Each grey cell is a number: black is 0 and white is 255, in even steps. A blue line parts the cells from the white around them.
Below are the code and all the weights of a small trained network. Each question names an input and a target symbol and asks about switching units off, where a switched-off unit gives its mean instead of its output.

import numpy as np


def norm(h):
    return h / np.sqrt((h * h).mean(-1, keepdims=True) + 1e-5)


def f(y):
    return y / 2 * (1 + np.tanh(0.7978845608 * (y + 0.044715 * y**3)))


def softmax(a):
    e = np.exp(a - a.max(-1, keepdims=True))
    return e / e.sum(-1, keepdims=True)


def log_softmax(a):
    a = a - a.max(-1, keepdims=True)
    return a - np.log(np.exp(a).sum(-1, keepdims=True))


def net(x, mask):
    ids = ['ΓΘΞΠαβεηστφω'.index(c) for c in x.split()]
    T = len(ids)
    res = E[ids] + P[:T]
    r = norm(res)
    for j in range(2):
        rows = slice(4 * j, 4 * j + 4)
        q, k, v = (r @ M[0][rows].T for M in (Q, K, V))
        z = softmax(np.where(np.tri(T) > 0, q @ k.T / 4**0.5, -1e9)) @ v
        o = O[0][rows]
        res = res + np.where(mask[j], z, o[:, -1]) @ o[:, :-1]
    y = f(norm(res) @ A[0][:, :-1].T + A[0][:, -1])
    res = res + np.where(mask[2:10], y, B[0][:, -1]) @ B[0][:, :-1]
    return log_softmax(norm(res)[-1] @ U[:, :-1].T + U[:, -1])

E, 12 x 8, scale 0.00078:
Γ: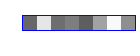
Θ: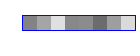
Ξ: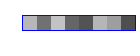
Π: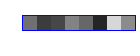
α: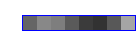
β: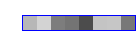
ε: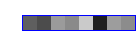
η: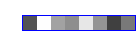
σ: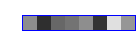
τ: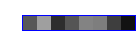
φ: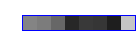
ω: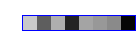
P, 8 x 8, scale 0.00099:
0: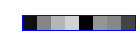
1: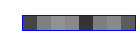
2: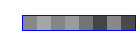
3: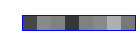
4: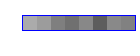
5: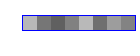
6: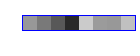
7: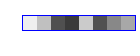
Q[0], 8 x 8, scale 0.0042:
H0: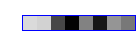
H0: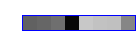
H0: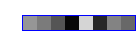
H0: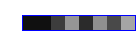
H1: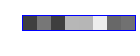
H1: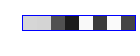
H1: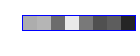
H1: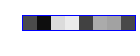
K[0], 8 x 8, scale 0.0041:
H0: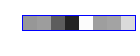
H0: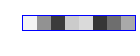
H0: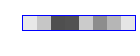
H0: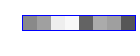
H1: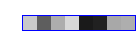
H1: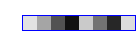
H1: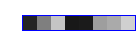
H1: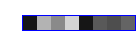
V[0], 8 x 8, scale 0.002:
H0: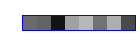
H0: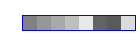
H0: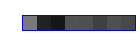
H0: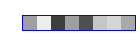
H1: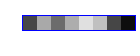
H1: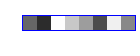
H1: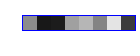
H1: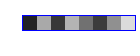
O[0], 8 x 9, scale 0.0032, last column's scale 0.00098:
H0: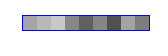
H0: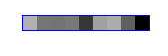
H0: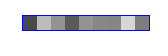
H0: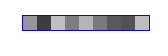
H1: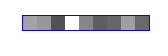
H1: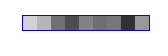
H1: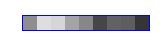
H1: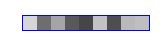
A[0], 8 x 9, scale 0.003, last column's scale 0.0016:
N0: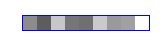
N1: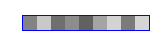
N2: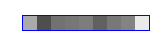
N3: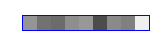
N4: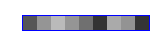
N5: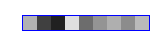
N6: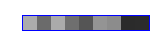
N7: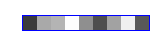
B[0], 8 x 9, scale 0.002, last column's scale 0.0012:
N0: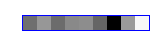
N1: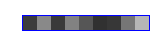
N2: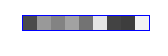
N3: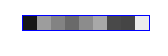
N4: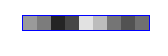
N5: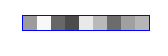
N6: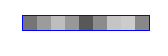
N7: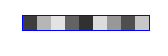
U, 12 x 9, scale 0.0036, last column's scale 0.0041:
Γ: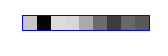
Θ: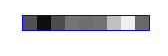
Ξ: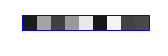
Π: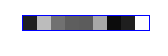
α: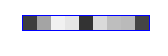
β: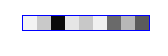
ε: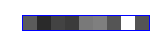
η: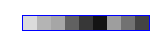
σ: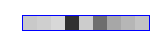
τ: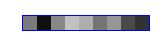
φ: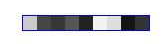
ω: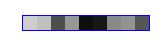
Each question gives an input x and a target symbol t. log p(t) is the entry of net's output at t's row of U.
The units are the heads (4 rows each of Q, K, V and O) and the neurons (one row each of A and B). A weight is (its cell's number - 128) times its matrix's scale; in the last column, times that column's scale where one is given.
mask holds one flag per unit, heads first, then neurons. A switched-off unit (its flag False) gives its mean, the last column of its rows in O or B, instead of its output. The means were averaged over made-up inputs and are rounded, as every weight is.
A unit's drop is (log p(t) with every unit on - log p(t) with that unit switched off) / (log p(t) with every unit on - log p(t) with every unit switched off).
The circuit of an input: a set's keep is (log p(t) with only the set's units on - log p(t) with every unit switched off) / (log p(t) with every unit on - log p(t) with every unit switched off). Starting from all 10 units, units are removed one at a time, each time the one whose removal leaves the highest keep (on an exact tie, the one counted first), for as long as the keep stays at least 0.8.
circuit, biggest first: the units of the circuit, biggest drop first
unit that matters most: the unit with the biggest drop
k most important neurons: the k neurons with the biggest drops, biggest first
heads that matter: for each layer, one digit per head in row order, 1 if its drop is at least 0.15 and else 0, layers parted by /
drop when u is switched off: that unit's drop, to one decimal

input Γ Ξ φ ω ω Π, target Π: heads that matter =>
10
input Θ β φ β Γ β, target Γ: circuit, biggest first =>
H0
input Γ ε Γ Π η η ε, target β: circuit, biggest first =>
H0, H1
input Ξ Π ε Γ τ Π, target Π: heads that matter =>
00
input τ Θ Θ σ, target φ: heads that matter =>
11
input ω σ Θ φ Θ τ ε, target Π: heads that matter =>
11
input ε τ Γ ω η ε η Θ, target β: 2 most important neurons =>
N5, N7
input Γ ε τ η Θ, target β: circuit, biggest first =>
N5, H1
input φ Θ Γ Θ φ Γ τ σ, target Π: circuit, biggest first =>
H1, N7, N3
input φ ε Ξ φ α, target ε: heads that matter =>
01
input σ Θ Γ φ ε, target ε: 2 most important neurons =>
N7, N0
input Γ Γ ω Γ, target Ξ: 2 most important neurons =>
N2, N0
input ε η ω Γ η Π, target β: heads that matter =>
10
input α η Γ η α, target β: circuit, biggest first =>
H1, N5
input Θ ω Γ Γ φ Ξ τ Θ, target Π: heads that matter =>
01
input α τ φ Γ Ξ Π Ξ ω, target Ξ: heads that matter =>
01
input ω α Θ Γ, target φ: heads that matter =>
11
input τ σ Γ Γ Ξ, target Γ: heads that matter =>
10
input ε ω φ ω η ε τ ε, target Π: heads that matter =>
01
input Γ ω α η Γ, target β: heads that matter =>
11
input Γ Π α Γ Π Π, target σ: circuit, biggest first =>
H1
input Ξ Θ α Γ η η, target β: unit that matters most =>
H0
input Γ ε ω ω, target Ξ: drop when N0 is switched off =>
0.1
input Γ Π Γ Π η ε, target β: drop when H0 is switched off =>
0.5
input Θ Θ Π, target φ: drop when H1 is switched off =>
0.6
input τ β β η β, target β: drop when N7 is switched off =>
0.1
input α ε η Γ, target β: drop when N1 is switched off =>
-0.1
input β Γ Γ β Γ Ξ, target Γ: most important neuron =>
N7
